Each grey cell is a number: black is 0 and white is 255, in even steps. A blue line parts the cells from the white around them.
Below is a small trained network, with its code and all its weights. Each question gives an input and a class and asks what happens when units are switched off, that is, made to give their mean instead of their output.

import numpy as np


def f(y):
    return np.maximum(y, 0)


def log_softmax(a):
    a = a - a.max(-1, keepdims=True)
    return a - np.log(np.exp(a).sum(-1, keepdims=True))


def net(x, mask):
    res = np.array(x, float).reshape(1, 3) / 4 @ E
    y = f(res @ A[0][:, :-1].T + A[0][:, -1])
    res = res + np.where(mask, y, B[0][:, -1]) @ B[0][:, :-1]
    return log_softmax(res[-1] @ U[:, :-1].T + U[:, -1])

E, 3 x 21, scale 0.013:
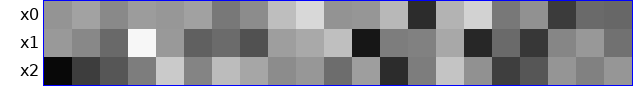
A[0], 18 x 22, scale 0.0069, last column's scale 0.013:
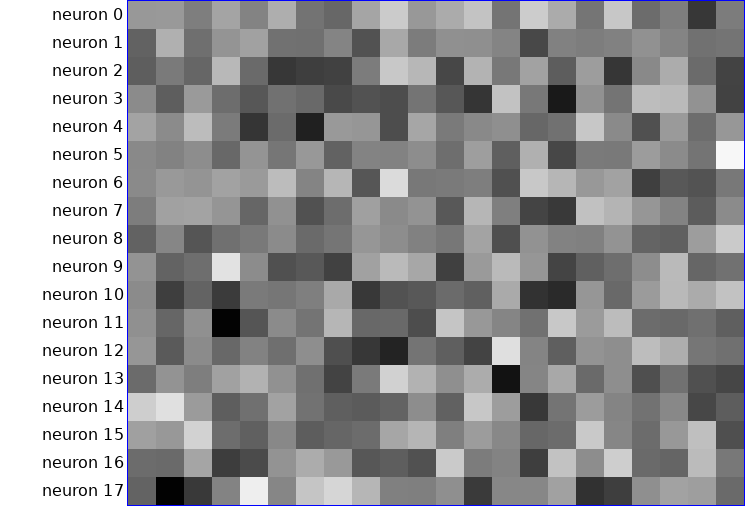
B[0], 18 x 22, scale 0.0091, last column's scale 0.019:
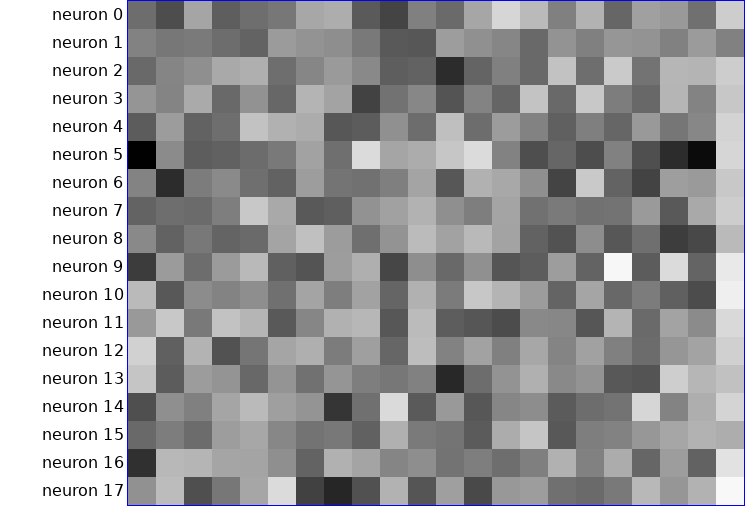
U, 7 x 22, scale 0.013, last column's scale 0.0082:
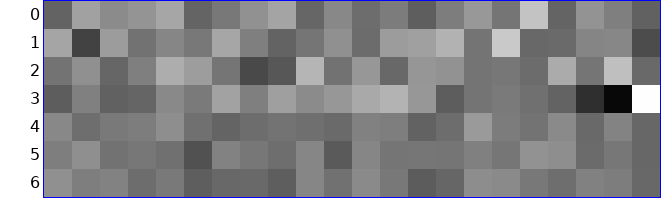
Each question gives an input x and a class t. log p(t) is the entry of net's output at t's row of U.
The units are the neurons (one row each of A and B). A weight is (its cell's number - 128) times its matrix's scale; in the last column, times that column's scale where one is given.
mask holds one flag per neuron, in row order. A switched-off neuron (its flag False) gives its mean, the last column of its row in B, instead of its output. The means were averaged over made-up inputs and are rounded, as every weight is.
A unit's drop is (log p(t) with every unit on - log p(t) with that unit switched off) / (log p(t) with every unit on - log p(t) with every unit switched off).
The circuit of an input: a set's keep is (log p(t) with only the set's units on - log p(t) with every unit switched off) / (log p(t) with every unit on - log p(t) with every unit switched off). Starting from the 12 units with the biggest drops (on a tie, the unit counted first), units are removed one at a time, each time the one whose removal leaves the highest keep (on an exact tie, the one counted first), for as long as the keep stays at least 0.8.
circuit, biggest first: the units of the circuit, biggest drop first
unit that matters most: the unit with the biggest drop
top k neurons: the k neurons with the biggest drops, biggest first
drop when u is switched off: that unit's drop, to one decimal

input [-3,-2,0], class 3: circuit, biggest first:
(neuron 13; neuron 2)
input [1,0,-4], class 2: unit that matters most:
neuron 10
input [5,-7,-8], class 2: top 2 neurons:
(neuron 14; neuron 4)
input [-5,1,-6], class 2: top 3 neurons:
(neuron 14; neuron 4; neuron 7)
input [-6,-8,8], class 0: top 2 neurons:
(neuron 16; neuron 11)
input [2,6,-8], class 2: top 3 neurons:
(neuron 14; neuron 4; neuron 7)
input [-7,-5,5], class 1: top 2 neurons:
(neuron 10; neuron 9)
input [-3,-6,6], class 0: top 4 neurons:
(neuron 16; neuron 11; neuron 14; neuron 4)
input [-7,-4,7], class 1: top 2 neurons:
(neuron 10; neuron 12)
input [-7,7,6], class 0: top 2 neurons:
(neuron 9; neuron 2)
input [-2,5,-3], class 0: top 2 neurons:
(neuron 9; neuron 2)
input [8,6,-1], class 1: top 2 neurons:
(neuron 0; neuron 6)
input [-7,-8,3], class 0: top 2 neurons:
(neuron 16; neuron 11)
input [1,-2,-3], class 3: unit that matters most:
neuron 17
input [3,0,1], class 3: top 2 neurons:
(neuron 3; neuron 12)
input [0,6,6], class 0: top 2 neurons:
(neuron 9; neuron 14)
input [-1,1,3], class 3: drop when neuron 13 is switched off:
0.1
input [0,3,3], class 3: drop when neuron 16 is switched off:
0.2
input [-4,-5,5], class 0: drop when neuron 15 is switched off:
0.1
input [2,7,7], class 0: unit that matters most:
neuron 9
